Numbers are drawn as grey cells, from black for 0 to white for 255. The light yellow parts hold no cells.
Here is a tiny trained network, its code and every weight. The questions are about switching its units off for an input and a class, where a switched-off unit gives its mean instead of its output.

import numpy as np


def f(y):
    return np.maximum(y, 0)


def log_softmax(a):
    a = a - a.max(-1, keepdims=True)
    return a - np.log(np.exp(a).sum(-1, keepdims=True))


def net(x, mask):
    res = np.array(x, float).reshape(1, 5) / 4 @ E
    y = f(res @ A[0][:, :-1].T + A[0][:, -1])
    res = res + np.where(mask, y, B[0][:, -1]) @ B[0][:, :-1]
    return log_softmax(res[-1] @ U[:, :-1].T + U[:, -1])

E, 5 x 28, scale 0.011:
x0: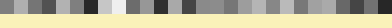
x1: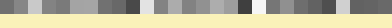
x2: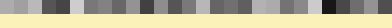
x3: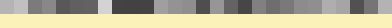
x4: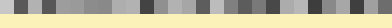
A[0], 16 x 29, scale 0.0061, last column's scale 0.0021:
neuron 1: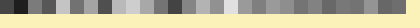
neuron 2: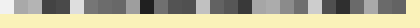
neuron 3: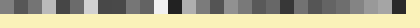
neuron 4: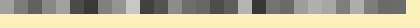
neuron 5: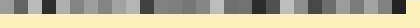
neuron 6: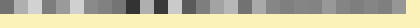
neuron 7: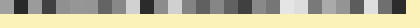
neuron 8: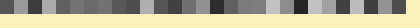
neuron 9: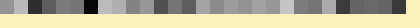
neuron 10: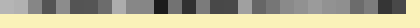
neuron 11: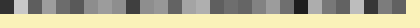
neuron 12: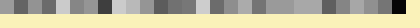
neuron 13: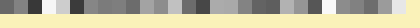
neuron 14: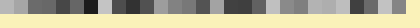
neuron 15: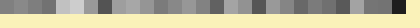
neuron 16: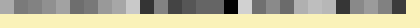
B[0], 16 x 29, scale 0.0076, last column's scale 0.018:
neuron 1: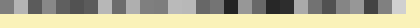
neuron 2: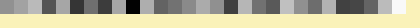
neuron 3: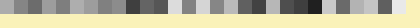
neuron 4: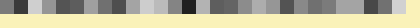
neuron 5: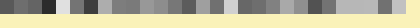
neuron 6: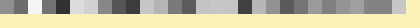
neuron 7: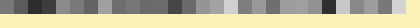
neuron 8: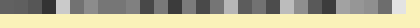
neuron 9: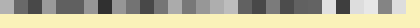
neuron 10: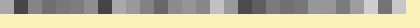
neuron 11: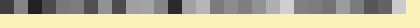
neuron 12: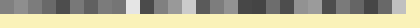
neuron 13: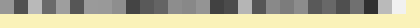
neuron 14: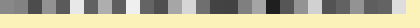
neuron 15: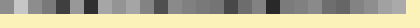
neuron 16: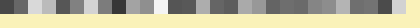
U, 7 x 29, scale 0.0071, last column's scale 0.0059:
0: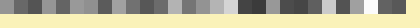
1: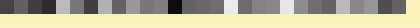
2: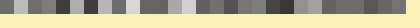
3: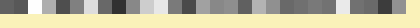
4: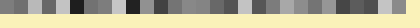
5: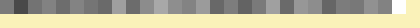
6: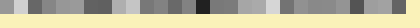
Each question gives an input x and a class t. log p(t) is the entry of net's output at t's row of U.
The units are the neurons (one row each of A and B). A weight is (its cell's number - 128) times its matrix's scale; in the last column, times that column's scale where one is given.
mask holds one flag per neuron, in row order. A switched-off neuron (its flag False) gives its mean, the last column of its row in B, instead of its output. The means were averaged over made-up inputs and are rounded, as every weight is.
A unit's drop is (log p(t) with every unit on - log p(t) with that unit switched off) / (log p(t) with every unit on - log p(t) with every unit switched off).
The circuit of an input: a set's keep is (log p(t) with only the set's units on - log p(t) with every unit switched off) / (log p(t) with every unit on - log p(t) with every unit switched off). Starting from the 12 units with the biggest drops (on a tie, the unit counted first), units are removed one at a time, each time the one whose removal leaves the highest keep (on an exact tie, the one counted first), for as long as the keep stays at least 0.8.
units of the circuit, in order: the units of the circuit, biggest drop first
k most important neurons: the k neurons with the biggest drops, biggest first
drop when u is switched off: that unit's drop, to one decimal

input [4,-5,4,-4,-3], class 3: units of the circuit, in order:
neuron 16
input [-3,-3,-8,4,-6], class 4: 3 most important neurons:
neuron 13; neuron 7; neuron 5
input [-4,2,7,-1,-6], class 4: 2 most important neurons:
neuron 2; neuron 7
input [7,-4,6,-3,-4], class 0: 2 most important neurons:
neuron 9; neuron 10
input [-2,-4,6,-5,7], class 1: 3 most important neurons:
neuron 7; neuron 5; neuron 13
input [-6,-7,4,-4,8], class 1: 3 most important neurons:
neuron 7; neuron 5; neuron 9
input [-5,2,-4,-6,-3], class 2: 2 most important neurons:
neuron 1; neuron 9
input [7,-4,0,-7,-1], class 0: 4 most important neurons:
neuron 9; neuron 10; neuron 14; neuron 13
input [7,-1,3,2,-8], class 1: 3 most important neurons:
neuron 8; neuron 11; neuron 3
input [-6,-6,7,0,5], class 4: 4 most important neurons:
neuron 2; neuron 9; neuron 6; neuron 10
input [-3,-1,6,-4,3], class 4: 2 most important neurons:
neuron 2; neuron 14
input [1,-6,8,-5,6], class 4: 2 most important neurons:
neuron 2; neuron 8
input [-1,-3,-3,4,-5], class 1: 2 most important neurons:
neuron 8; neuron 2
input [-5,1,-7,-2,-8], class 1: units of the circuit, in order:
neuron 8
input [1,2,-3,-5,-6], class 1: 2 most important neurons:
neuron 8; neuron 14
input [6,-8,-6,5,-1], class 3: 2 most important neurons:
neuron 4; neuron 16
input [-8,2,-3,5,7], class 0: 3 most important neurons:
neuron 3; neuron 8; neuron 11
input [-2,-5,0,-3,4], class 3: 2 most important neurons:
neuron 16; neuron 8
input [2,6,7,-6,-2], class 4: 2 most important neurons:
neuron 2; neuron 14
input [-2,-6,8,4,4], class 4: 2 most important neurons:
neuron 2; neuron 6
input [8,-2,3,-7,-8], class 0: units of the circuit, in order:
neuron 9
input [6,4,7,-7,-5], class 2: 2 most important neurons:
neuron 12; neuron 1
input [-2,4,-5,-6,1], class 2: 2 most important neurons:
neuron 2; neuron 1
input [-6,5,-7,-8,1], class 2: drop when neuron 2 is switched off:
0.3
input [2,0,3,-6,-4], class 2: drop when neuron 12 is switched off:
0.1
